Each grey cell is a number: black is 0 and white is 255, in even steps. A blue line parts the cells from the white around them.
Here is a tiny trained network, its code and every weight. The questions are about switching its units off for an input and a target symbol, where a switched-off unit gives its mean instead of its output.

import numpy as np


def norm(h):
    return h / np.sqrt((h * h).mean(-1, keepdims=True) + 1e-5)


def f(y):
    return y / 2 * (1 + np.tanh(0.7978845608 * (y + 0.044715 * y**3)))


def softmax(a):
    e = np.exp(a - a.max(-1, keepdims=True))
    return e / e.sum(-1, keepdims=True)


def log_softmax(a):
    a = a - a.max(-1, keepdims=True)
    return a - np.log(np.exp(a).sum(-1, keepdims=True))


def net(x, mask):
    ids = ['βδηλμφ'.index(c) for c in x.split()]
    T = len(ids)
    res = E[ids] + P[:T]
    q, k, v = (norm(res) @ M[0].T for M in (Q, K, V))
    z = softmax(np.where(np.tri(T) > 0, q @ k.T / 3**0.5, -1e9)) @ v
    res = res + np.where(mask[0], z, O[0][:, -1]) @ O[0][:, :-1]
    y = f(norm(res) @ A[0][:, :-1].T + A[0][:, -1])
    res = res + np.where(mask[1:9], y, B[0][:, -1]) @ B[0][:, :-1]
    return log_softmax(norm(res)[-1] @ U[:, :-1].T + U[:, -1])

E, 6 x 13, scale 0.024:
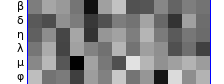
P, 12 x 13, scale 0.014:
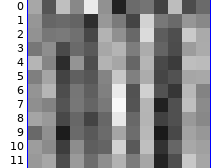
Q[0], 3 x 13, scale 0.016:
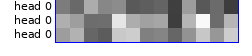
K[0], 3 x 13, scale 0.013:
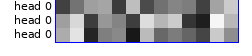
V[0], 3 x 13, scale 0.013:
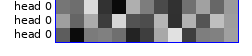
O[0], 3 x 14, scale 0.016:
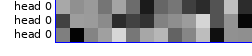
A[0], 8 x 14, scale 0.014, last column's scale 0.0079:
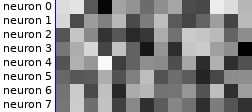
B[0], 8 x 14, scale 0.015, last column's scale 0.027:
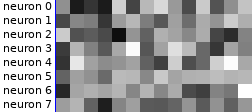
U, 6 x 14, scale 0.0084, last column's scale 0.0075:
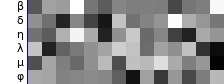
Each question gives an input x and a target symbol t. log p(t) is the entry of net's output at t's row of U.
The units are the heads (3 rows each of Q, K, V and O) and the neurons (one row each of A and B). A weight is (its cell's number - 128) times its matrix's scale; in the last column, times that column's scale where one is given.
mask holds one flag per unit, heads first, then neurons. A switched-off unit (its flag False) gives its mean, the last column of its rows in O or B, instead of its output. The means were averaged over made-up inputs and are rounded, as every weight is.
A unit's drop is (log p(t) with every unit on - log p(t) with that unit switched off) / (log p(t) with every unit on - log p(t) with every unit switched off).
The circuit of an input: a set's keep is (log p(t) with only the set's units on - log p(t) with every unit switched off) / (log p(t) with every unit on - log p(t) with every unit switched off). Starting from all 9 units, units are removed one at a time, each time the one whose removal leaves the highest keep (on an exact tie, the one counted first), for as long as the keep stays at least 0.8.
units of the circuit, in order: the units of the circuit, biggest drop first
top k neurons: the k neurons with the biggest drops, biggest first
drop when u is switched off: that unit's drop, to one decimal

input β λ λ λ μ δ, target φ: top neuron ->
[neuron 7]
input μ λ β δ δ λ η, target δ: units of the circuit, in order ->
[head 0; neuron 6]
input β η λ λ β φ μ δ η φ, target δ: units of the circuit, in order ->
[neuron 6; head 0]
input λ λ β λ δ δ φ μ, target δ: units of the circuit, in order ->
[neuron 0; neuron 6]
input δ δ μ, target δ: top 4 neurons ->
[neuron 2; neuron 6; neuron 5; neuron 4]
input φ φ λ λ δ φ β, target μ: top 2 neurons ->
[neuron 5; neuron 6]
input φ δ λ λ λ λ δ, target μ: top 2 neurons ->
[neuron 5; neuron 6]
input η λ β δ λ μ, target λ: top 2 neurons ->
[neuron 4; neuron 0]
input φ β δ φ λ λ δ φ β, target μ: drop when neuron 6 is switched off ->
0.2
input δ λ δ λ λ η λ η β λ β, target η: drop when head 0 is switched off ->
0.8
